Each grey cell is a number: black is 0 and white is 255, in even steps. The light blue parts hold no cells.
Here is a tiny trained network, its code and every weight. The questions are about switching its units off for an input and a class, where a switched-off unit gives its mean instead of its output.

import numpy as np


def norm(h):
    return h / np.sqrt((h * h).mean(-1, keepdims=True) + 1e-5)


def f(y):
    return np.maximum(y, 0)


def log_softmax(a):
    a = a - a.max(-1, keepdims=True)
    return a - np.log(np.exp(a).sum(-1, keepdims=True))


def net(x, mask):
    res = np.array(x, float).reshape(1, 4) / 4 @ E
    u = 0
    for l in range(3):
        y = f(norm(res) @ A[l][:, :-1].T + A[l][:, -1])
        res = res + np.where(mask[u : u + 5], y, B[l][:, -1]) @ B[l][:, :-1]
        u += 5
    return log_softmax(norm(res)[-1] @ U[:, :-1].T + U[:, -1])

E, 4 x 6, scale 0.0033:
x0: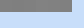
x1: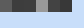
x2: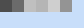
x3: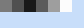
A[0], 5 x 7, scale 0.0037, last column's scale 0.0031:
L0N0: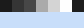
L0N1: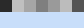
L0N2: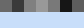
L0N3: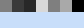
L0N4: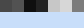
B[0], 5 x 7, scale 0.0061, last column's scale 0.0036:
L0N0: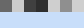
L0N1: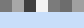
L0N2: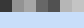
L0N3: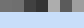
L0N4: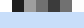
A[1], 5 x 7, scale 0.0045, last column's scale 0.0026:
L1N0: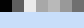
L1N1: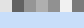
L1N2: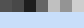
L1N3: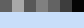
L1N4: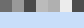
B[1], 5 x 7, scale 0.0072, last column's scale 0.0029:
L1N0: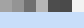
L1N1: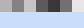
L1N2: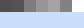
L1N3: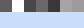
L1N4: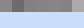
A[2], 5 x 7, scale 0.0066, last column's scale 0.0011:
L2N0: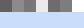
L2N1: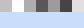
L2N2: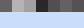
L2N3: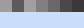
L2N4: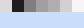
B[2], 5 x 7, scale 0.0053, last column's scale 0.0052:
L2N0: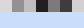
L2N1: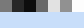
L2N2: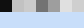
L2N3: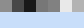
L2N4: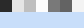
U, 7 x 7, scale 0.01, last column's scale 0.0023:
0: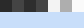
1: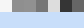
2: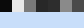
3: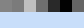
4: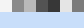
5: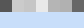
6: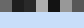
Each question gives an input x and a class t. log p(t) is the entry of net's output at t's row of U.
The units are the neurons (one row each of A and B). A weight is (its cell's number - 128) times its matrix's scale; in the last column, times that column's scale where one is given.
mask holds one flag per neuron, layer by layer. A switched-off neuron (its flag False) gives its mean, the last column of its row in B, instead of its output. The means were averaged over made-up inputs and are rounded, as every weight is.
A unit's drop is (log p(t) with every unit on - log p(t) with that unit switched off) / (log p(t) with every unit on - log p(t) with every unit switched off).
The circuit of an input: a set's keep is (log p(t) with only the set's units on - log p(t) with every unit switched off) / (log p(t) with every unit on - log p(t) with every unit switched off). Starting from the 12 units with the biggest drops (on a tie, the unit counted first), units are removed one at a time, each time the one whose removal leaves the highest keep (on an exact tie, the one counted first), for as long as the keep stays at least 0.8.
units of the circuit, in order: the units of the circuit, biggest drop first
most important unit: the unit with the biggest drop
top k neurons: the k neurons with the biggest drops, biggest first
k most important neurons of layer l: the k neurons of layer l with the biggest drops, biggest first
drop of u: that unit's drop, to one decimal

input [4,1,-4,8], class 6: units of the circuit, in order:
(L0N4; L2N4)
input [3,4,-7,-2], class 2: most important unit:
L0N4
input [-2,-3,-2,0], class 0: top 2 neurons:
(L0N4; L2N1)
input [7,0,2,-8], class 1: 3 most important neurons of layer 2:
(L2N1; L2N4; L2N0)
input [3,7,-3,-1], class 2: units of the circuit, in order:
(L0N4; L1N3)
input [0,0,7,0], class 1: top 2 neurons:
(L2N0; L1N0)
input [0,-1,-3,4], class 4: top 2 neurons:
(L0N4; L1N1)
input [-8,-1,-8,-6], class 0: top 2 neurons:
(L2N1; L2N4)
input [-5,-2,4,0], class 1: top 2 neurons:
(L0N4; L2N0)
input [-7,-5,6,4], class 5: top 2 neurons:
(L2N4; L0N0)
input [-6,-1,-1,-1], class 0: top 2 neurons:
(L0N4; L2N1)
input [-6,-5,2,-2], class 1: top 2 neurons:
(L0N4; L0N1)
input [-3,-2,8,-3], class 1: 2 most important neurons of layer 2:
(L2N0; L2N4)
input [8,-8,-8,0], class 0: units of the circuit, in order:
(L2N1)
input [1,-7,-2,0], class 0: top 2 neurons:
(L2N1; L0N4)
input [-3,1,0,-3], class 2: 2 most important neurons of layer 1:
(L1N2; L1N4)
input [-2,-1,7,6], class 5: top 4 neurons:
(L2N4; L0N4; L2N1; L1N1)
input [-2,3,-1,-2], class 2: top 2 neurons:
(L0N4; L2N2)
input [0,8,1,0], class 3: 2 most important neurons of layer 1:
(L1N1; L1N2)
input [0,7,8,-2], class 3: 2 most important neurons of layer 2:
(L2N0; L2N1)
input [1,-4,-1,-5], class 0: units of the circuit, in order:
(L2N1)
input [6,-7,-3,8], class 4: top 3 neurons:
(L0N4; L1N1; L2N2)
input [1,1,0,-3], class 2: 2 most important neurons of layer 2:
(L2N2; L2N3)
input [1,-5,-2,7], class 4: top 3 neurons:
(L0N4; L1N1; L2N2)
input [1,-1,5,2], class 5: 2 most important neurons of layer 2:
(L2N4; L2N1)
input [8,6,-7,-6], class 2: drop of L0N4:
0.2
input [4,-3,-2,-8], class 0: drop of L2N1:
0.5
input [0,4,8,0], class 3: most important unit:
L1N0
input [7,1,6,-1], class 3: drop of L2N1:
0.3
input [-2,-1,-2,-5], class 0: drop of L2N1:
0.3
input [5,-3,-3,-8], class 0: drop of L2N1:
0.4
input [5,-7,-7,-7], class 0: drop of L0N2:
0.0
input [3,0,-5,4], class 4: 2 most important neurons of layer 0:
(L0N4; L0N1)
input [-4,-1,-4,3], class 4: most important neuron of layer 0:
(L0N4)
